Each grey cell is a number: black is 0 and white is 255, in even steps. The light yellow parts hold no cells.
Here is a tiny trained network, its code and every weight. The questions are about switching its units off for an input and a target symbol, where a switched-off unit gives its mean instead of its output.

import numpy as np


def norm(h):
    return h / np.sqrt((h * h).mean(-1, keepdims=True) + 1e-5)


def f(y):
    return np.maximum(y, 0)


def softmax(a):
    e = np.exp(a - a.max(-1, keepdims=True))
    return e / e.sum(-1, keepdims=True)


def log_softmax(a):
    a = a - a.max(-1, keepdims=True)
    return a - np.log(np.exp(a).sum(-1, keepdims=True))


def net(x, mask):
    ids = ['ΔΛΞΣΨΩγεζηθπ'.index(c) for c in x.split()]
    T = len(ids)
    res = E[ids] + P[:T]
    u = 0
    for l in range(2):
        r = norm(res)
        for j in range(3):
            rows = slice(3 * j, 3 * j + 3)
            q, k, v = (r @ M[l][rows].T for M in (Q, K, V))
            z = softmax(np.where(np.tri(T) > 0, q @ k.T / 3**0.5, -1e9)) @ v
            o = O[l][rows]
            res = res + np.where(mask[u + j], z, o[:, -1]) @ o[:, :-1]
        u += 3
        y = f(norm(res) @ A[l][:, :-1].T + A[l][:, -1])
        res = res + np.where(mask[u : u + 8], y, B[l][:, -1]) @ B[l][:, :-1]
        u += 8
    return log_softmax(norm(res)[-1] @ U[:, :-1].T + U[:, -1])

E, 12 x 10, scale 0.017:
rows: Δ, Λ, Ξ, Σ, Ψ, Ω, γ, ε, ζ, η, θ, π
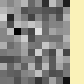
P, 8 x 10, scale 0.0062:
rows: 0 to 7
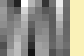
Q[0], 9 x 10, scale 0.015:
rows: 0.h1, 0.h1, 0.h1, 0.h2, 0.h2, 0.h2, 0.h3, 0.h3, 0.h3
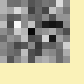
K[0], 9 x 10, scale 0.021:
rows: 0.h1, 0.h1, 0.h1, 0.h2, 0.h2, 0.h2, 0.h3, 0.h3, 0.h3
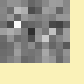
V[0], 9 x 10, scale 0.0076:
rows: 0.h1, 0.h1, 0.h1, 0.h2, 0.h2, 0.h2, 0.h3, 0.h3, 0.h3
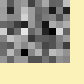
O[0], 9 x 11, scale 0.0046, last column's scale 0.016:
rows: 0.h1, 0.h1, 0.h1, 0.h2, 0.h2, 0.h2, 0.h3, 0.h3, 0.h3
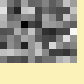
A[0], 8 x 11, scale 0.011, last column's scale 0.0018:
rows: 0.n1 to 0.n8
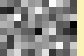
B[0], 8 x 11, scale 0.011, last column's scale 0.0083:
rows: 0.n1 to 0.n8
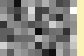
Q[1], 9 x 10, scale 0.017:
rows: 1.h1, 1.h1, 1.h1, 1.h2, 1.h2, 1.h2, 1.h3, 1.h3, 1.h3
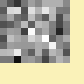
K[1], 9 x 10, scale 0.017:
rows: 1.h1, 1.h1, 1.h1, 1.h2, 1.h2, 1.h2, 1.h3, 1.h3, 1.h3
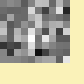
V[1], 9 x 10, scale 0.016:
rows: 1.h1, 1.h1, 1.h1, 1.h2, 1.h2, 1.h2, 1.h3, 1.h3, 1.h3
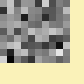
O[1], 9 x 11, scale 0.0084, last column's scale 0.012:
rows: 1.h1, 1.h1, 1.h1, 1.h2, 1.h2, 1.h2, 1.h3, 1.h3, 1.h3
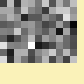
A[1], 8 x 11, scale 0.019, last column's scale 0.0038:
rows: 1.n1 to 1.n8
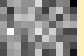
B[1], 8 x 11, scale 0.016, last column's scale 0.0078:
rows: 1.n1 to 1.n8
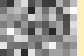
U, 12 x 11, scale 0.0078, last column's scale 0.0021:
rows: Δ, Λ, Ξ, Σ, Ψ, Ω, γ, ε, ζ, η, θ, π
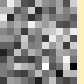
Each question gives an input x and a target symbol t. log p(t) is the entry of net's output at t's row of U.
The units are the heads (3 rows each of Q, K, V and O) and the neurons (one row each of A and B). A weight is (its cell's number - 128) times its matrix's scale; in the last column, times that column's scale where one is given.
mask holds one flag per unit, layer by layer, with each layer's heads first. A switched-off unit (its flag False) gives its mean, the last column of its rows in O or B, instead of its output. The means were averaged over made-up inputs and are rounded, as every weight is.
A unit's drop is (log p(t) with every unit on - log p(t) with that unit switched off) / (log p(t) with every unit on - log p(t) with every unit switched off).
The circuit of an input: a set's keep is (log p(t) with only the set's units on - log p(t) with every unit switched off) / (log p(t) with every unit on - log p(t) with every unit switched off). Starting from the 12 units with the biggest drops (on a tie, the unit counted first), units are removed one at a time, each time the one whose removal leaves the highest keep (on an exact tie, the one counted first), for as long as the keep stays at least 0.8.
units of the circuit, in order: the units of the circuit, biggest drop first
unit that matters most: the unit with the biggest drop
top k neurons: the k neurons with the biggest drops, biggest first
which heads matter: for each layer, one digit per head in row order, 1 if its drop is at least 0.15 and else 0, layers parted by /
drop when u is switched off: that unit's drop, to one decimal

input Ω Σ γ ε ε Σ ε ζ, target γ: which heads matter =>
000 / 100
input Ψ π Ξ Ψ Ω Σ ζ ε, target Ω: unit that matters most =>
1.h1
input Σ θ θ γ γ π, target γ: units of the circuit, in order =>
(1.h1, 0.h2)
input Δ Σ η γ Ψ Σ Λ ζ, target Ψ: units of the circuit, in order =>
(0.h1, 1.n7)
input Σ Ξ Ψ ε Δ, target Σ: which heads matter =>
001 / 010
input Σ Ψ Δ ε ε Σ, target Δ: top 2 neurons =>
(1.n5, 0.n6)
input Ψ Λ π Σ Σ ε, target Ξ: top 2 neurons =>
(0.n1, 0.n8)
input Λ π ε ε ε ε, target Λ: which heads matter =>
000 / 001
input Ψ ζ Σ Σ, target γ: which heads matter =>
001 / 011
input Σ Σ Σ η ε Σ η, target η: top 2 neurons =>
(1.n6, 0.n7)
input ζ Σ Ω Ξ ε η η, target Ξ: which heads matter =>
000 / 001
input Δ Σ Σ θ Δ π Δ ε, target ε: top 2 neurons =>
(1.n8, 1.n1)
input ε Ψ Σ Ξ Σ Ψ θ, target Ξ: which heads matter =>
111 / 111
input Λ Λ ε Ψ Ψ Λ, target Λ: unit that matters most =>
0.h3
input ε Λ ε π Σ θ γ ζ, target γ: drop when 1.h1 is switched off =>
0.1
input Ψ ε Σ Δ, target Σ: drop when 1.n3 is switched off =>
0.3
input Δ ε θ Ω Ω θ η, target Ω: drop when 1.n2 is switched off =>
0.2
